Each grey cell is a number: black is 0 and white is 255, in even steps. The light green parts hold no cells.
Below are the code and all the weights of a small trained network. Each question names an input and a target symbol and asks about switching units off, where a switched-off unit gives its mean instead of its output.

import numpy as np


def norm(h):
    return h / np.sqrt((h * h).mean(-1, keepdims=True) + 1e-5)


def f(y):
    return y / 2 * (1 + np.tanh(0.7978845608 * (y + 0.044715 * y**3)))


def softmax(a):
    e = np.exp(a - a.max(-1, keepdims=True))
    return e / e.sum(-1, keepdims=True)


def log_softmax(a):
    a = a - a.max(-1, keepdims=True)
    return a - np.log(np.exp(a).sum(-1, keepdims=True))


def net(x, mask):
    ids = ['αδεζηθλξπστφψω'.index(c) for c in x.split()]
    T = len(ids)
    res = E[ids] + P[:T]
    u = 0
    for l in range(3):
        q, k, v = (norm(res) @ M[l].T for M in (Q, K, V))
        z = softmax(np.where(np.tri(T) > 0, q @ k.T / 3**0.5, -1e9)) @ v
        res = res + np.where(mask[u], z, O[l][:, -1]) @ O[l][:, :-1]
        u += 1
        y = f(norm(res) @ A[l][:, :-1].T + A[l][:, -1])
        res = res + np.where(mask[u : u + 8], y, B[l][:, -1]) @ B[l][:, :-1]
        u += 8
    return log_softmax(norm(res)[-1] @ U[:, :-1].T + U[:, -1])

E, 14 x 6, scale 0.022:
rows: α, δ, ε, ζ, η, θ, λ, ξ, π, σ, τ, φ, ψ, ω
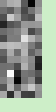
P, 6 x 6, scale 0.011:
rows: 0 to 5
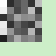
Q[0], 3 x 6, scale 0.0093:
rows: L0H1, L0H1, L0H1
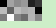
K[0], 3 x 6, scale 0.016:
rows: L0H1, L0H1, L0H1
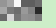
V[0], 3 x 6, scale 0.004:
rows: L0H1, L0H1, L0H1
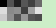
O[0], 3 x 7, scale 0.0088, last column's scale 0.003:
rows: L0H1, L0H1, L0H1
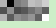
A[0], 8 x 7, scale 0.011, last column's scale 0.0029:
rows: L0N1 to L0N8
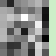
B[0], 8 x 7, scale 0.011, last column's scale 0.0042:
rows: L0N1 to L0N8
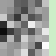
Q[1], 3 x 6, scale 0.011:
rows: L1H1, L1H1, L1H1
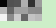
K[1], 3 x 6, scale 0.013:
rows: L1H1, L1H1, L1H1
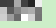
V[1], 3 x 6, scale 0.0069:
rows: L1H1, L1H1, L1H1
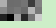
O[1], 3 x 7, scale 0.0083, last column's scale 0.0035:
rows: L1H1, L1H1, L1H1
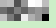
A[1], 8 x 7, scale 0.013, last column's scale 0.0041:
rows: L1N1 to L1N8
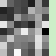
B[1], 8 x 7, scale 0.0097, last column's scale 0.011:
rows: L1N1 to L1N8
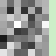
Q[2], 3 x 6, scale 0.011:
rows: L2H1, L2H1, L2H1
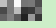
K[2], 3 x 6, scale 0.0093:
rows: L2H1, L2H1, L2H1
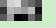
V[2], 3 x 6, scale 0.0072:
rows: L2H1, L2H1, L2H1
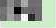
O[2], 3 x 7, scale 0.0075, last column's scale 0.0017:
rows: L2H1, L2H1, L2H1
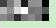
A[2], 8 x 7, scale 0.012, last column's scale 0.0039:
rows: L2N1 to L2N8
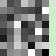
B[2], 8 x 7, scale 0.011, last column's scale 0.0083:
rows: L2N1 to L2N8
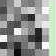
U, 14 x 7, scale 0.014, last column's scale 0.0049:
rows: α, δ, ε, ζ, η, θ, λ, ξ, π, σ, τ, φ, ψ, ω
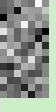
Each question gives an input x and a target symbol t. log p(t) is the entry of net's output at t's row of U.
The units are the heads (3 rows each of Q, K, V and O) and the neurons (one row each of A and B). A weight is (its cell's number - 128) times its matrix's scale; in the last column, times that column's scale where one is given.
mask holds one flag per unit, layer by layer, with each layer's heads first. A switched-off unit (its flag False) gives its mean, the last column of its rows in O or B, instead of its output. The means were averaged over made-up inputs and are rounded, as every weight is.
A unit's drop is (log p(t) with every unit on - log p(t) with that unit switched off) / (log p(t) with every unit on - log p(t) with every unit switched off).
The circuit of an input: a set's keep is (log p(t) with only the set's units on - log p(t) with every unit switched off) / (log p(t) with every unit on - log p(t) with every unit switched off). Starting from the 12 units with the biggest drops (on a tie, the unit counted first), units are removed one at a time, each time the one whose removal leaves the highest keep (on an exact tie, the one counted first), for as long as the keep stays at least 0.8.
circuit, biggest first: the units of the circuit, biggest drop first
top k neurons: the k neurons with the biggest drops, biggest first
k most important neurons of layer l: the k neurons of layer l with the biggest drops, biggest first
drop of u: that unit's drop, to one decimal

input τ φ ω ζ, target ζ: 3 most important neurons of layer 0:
(L0N7; L0N5; L0N8)
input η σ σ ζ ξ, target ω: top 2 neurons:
(L0N3; L1N4)
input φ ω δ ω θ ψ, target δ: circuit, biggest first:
(L1H1; L1N4)
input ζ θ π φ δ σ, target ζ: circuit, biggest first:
(L1H1; L2N7)
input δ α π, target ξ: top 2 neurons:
(L0N8; L0N7)
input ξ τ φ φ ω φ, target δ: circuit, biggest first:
(L1H1)
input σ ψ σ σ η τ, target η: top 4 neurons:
(L2N6; L2N7; L2N4; L0N7)
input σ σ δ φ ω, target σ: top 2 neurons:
(L0N5; L2N7)
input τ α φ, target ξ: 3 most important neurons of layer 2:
(L2N8; L2N7; L2N3)
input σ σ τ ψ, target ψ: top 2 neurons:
(L0N4; L2N8)
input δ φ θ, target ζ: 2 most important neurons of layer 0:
(L0N5; L0N4)
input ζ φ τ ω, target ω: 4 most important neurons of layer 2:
(L2N7; L2N2; L2N5; L2N4)
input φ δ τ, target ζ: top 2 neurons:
(L0N5; L2N7)
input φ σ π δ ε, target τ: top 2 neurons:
(L2N5; L2N6)
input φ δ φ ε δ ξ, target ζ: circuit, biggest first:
(L1H1)
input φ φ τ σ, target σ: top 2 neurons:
(L2N7; L1N2)
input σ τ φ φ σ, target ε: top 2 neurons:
(L1N4; L2N2)
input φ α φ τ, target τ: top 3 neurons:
(L2N5; L1N6; L2N7)
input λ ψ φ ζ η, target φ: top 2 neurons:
(L2N4; L0N5)
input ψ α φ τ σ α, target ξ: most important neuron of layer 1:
(L1N8)
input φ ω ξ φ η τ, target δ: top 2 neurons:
(L0N5; L1N4)
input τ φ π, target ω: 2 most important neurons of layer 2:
(L2N6; L2N3)
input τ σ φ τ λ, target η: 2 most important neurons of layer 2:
(L2N7; L2N5)
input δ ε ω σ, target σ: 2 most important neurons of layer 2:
(L2N7; L2N2)
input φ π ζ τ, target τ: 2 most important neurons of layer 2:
(L2N5; L2N6)
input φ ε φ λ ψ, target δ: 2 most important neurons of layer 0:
(L0N6; L0N3)
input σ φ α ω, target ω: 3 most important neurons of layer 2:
(L2N7; L2N5; L2N2)
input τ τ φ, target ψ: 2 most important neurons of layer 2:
(L2N3; L2N2)
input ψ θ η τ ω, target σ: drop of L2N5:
0.3
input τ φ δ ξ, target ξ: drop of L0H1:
0.0
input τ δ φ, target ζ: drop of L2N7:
0.1
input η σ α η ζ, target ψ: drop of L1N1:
0.1
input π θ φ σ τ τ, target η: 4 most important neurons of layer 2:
(L2N6; L2N7; L2N4; L2N5)
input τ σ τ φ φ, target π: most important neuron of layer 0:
(L0N6)
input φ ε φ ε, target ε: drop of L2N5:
0.2
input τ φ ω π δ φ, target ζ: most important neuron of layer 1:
(L1N5)
